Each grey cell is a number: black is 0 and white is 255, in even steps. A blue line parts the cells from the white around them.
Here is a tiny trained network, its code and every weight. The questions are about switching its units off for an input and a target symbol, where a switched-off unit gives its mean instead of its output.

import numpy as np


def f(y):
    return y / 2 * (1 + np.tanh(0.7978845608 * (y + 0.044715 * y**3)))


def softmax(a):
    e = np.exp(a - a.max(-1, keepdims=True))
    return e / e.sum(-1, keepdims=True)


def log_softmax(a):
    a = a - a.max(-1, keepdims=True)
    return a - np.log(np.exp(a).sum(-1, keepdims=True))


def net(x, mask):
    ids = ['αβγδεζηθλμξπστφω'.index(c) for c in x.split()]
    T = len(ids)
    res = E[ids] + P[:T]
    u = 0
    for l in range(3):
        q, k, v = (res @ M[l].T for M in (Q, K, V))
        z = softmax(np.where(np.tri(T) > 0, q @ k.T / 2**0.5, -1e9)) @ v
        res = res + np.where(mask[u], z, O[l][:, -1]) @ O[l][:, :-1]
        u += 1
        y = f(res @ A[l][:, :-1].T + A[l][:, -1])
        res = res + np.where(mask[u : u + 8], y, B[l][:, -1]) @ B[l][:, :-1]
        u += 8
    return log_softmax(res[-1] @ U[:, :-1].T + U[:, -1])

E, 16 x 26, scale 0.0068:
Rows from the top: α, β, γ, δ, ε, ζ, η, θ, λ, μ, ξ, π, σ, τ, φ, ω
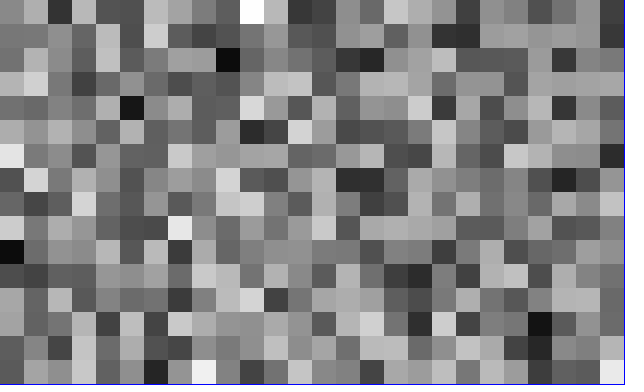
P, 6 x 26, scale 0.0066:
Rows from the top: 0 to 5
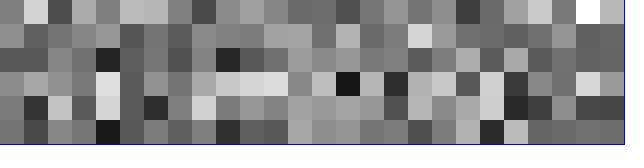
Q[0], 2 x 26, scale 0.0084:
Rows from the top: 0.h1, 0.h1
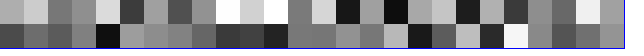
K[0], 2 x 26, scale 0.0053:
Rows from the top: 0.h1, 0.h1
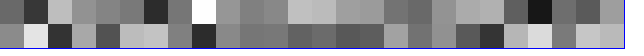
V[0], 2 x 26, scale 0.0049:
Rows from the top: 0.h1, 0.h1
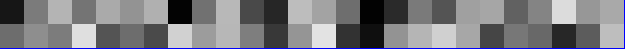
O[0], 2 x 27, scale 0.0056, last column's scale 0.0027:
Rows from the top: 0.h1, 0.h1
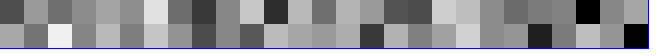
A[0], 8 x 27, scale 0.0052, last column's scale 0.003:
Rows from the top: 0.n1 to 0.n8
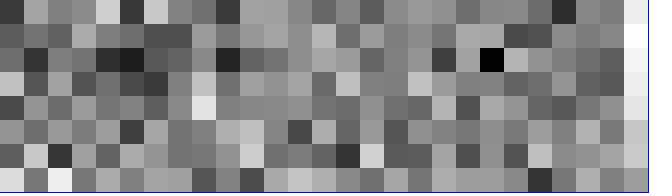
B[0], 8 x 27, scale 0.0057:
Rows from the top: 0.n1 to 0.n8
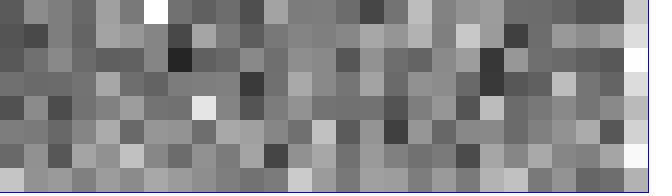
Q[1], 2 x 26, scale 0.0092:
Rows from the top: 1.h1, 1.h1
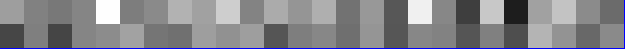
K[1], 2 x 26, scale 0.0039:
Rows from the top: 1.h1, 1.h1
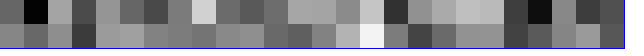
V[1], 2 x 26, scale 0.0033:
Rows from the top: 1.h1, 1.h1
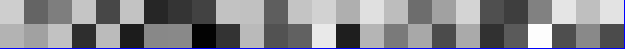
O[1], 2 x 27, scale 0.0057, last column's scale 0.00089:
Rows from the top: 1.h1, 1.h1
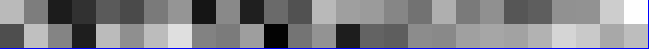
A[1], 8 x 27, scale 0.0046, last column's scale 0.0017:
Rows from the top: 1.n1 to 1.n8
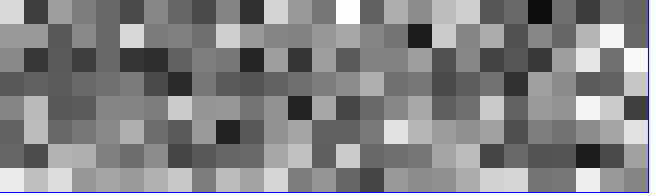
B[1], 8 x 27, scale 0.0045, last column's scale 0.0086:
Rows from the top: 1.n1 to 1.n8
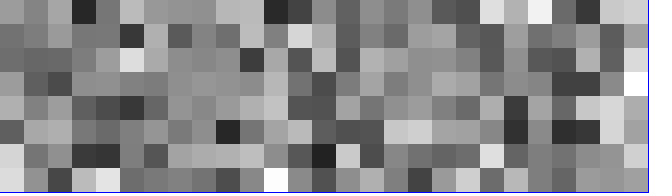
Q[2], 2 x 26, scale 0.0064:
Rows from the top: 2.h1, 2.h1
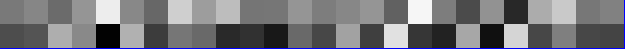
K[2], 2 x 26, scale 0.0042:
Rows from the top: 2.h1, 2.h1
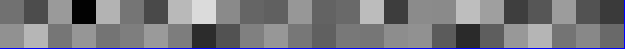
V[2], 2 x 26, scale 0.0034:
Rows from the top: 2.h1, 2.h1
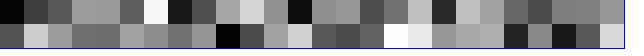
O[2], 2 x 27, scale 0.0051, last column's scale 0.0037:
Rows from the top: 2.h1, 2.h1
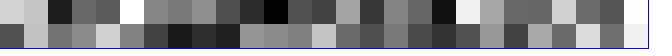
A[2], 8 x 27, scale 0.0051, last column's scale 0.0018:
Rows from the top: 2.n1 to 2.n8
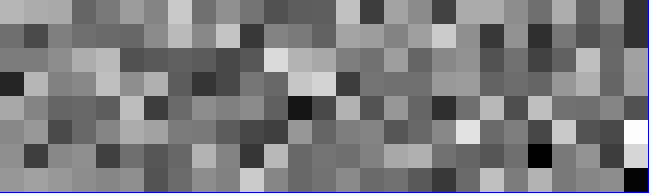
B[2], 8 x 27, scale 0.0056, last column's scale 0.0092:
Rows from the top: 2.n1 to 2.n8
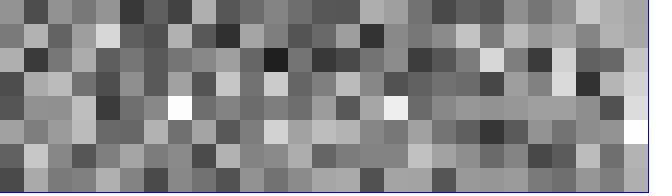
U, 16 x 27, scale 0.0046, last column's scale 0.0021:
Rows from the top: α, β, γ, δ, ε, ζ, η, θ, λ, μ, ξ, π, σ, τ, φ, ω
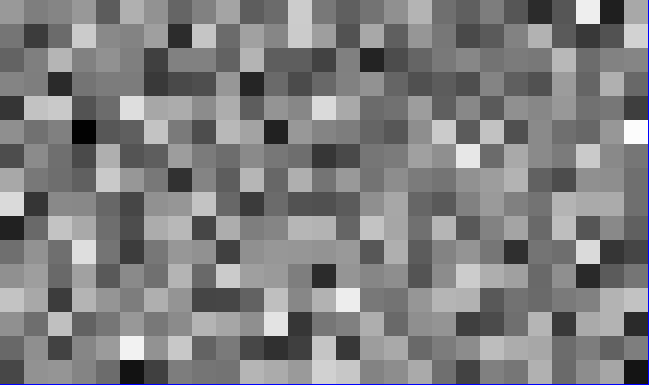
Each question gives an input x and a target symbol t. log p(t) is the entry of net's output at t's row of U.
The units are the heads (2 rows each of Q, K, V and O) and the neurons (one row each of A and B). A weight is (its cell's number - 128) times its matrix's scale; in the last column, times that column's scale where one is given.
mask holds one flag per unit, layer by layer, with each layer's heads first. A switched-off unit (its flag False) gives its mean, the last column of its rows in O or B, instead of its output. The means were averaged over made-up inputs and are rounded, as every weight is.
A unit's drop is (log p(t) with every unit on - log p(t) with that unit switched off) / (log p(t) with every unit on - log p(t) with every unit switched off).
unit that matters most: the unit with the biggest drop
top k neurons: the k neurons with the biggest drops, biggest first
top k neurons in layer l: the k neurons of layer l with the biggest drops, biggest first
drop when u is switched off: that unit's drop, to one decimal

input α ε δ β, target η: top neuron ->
(1.n5)
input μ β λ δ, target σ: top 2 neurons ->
(1.n8; 0.n3)
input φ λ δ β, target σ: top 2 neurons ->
(1.n8; 2.n6)
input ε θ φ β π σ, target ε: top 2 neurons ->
(2.n4; 0.n3)
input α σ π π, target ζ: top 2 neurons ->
(0.n4; 0.n7)
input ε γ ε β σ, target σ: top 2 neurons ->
(2.n6; 2.n2)
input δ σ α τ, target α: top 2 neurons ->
(2.n7; 0.n5)
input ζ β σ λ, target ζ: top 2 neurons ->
(1.n5; 0.n7)
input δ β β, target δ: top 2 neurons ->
(1.n6; 2.n3)
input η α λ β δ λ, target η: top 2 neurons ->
(2.n2; 0.n3)
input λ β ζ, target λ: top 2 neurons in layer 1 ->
(1.n7; 1.n1)
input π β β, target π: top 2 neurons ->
(1.n7; 0.n3)
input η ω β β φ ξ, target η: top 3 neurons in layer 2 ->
(2.n2; 2.n7; 2.n6)
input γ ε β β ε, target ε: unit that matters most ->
1.h1
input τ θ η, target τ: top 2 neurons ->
(1.n1; 0.n3)
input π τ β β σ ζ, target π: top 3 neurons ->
(1.n7; 0.n3; 2.n5)
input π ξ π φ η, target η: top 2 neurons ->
(2.n2; 0.n4)
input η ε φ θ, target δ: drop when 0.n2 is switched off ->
0.2
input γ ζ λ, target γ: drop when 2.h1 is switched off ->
0.6
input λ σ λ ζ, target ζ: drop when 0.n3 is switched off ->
0.1
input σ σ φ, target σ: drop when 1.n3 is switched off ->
0.0
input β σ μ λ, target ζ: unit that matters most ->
1.n5
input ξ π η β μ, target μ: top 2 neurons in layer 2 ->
(2.n4; 2.n3)
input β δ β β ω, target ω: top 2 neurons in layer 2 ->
(2.n8; 2.n5)
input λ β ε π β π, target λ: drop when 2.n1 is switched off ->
0.5
